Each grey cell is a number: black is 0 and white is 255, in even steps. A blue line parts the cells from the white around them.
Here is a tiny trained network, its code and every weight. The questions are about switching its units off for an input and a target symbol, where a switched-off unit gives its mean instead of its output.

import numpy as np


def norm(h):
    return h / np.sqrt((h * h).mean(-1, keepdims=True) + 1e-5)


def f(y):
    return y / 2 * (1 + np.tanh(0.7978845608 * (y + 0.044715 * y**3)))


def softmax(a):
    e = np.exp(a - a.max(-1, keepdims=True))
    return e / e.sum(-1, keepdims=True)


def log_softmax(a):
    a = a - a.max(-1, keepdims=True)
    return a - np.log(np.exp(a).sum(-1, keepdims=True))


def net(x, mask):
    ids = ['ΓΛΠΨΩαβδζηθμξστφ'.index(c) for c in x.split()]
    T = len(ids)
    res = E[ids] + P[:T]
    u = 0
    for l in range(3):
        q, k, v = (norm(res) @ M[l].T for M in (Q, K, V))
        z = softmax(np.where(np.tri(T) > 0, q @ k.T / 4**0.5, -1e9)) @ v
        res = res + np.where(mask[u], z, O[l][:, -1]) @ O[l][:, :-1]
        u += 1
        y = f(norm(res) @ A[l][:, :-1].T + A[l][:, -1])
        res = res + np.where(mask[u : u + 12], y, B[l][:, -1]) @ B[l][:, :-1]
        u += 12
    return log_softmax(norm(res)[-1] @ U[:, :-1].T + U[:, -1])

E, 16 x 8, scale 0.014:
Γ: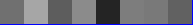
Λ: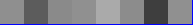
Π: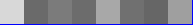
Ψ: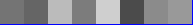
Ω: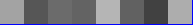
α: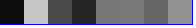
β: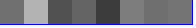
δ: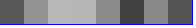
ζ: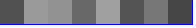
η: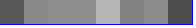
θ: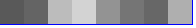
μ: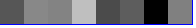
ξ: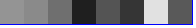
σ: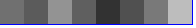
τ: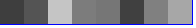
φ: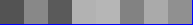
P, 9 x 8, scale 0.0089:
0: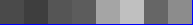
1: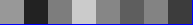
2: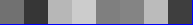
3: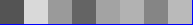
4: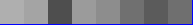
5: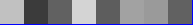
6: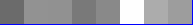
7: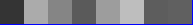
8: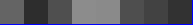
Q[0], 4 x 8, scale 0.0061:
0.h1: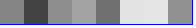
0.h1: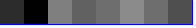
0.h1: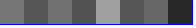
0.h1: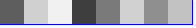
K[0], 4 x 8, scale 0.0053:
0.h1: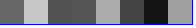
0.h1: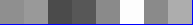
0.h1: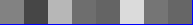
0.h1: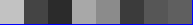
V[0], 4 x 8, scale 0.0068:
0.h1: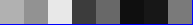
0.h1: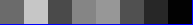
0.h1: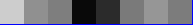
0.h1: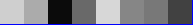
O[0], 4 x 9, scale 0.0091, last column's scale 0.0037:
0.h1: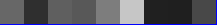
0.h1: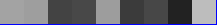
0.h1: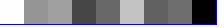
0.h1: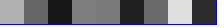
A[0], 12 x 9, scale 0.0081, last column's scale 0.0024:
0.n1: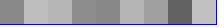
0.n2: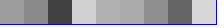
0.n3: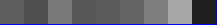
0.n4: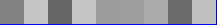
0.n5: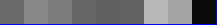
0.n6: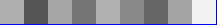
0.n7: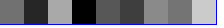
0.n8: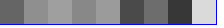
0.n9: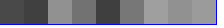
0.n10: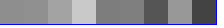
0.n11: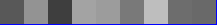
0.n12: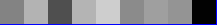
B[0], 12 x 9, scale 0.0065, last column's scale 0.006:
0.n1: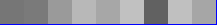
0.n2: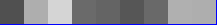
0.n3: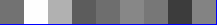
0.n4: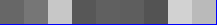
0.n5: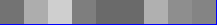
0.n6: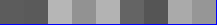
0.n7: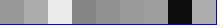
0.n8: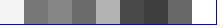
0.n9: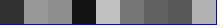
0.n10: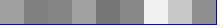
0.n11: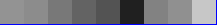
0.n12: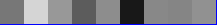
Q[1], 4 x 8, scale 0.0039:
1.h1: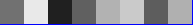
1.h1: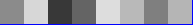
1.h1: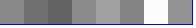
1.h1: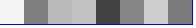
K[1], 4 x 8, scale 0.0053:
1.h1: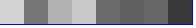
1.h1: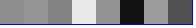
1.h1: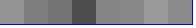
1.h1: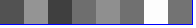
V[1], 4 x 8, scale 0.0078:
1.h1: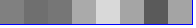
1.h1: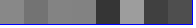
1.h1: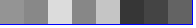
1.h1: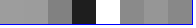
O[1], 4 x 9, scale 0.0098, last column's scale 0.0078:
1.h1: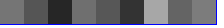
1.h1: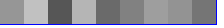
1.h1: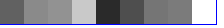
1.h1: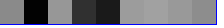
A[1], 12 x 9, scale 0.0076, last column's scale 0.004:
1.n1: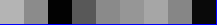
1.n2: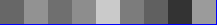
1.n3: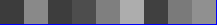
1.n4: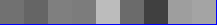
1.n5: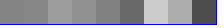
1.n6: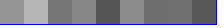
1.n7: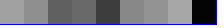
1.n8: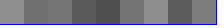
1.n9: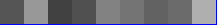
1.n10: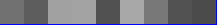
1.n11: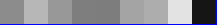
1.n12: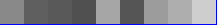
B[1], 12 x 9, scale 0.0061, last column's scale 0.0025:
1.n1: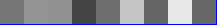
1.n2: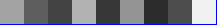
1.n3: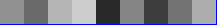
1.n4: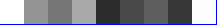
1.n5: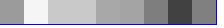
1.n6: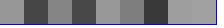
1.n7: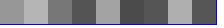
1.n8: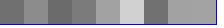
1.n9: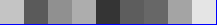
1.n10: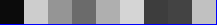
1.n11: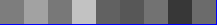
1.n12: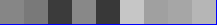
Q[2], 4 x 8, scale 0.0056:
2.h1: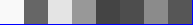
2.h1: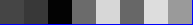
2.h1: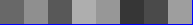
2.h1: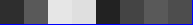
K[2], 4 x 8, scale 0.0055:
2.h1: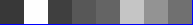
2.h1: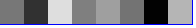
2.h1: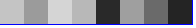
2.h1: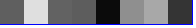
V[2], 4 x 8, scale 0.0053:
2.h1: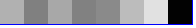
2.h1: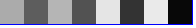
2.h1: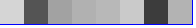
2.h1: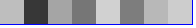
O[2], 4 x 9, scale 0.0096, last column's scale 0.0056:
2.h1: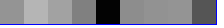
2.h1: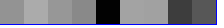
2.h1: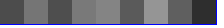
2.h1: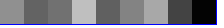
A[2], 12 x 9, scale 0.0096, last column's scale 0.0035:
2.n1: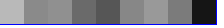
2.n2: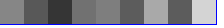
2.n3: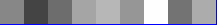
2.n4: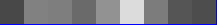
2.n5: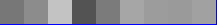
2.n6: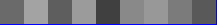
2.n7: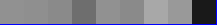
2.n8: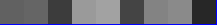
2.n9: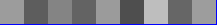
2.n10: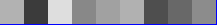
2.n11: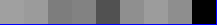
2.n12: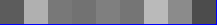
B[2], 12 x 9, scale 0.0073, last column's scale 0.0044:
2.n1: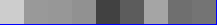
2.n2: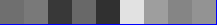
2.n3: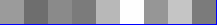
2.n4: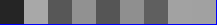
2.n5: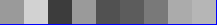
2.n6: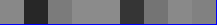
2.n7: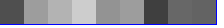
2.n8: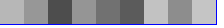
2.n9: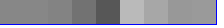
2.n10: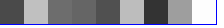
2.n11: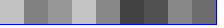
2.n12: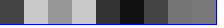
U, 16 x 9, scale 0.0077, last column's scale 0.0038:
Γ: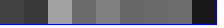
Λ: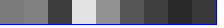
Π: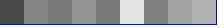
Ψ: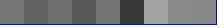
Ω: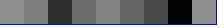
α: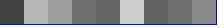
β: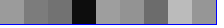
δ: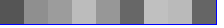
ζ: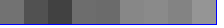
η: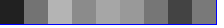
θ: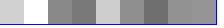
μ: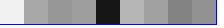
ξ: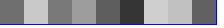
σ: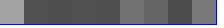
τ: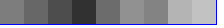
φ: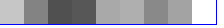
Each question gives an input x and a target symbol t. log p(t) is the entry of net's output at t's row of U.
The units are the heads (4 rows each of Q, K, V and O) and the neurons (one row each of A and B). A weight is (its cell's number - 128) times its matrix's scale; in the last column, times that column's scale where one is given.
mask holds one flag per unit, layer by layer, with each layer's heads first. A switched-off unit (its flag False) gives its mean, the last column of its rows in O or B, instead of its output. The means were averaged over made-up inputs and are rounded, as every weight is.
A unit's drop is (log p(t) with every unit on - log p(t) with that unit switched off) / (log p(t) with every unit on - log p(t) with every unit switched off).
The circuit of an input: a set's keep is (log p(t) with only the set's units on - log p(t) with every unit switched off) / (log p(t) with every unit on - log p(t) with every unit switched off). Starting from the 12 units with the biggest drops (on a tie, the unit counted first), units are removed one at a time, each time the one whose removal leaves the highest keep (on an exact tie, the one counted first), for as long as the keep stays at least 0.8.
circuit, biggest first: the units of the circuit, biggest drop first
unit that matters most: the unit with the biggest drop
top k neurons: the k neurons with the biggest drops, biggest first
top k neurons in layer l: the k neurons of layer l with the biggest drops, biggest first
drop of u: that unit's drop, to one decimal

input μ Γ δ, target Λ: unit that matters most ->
1.h1
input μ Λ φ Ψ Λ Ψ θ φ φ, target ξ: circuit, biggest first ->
0.h1, 0.n11
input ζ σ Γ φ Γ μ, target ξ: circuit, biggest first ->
0.h1, 0.n10
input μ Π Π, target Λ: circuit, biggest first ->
0.h1, 1.h1
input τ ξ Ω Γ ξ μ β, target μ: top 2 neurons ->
0.n7, 1.n3
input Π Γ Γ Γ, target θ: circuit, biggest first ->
1.h1, 0.h1
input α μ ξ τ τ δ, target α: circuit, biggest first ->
0.h1, 2.n10
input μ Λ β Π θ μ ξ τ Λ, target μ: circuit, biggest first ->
2.h1, 0.h1
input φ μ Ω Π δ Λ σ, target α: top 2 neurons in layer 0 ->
0.n7, 0.n3
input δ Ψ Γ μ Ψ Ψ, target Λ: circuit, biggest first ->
0.h1, 1.n2
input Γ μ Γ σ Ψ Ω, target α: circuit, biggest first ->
0.h1, 2.n10
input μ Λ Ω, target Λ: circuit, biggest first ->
1.h1, 0.h1
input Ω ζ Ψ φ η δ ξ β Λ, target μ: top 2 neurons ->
0.n7, 1.n4
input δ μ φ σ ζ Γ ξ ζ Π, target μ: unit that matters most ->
2.h1
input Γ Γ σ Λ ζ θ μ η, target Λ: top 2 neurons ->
1.n2, 0.n1
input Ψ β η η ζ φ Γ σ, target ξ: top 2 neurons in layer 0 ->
0.n5, 0.n8
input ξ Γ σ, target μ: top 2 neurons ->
0.n7, 2.n5
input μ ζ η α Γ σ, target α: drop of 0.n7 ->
0.4
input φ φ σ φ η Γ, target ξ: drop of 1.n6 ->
0.0
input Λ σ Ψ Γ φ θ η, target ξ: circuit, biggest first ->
0.h1
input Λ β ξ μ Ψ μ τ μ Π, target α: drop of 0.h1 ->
0.7
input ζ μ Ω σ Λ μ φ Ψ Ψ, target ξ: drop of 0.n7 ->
0.1
